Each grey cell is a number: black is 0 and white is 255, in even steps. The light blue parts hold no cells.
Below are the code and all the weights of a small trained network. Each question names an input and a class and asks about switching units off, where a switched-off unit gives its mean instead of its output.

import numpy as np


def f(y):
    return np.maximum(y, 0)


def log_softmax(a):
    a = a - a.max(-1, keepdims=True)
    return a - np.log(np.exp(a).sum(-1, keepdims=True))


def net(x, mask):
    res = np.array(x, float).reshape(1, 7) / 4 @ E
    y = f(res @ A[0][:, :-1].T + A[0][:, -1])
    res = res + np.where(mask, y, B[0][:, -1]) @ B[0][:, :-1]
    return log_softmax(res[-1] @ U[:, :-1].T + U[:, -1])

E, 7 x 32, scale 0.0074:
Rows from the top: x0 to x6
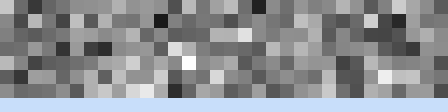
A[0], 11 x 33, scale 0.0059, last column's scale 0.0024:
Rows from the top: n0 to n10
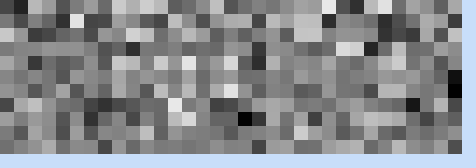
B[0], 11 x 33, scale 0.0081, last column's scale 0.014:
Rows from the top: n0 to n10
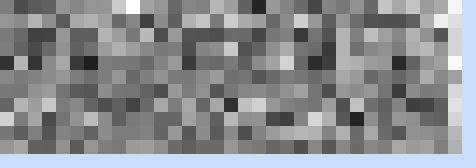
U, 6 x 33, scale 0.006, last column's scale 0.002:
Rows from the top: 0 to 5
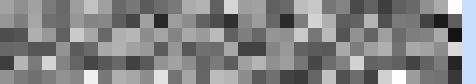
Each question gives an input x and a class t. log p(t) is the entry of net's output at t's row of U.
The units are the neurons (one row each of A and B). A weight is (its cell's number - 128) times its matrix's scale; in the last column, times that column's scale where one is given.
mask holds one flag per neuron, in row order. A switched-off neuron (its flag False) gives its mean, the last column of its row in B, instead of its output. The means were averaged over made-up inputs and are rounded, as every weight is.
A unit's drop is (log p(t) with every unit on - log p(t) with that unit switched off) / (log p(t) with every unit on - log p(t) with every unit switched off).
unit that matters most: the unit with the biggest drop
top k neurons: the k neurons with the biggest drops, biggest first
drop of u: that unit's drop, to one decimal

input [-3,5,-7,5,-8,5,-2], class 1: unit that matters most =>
n8
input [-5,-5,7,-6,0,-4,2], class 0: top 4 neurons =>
[n4 n0 n7 n2]
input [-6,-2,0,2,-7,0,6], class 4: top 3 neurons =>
[n7 n8 n1]
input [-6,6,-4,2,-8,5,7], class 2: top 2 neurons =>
[n4 n2]
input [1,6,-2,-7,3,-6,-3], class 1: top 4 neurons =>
[n0 n4 n3 n1]
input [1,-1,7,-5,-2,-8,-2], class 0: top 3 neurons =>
[n4 n0 n2]
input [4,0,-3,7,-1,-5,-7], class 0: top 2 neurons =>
[n1 n8]
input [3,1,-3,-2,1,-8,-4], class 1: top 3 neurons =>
[n4 n0 n7]
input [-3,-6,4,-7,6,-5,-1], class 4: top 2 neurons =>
[n0 n3]
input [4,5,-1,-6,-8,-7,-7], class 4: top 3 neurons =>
[n7 n8 n0]
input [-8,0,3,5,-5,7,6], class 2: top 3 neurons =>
[n4 n2 n3]
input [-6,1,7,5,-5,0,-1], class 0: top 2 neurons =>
[n1 n4]
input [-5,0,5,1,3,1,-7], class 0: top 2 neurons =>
[n1 n4]
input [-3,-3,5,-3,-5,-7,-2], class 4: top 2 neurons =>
[n7 n8]
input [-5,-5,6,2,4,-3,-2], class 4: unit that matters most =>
n8
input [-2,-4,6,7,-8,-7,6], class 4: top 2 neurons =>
[n7 n8]
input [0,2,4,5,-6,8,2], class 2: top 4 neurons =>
[n4 n2 n3 n1]
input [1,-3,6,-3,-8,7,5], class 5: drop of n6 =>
0.0
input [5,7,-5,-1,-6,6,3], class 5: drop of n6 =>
0.2
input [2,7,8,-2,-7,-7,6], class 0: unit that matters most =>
n4
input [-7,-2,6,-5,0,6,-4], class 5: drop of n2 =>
0.2
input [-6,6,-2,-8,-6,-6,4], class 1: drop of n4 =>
0.8
